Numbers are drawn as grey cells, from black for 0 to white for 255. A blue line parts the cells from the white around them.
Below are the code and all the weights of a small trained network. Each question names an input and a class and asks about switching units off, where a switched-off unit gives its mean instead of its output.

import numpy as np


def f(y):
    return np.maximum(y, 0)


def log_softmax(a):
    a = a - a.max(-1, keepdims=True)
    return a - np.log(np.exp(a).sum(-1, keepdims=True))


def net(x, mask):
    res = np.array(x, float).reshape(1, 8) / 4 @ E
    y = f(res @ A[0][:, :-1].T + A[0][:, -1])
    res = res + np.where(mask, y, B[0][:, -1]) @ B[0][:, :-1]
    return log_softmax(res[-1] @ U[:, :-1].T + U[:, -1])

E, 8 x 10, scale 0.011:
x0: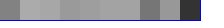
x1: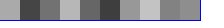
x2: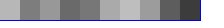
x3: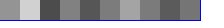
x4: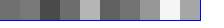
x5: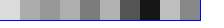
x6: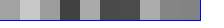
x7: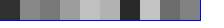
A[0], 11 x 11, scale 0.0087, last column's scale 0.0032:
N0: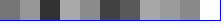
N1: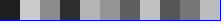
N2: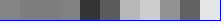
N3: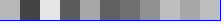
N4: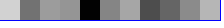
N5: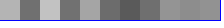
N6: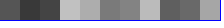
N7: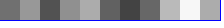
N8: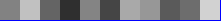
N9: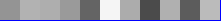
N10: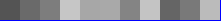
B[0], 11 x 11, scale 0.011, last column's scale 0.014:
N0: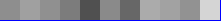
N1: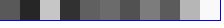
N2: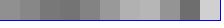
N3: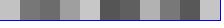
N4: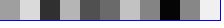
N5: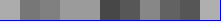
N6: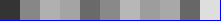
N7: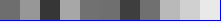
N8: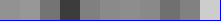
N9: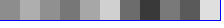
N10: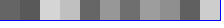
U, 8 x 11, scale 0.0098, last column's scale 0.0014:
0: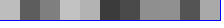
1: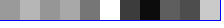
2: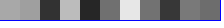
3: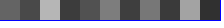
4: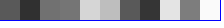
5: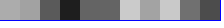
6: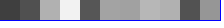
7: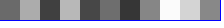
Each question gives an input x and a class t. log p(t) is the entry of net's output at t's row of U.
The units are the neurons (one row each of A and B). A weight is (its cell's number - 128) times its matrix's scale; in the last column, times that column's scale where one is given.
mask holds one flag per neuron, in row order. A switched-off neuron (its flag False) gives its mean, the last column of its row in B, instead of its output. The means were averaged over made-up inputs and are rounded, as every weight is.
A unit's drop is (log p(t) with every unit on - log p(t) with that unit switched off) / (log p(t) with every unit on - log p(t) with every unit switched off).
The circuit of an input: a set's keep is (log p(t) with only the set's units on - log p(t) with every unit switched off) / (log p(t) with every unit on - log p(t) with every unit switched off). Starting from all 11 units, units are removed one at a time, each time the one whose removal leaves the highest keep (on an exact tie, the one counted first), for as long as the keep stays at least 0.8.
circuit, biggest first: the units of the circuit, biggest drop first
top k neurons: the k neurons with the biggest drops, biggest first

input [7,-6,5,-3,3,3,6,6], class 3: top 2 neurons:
N1, N4
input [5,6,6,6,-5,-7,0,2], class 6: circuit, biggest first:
N10
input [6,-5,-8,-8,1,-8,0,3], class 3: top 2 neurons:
N1, N2
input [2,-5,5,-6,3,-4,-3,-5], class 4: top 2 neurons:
N4, N0
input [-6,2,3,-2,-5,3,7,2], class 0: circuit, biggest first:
N3, N5
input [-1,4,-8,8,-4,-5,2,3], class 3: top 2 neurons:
N1, N8
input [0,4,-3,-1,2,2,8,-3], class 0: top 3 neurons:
N3, N5, N6
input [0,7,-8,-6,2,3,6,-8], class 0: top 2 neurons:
N3, N5
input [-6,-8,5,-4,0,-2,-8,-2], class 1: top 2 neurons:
N9, N2
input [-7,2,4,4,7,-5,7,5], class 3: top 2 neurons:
N1, N8
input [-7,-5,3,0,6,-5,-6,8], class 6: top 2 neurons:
N6, N10
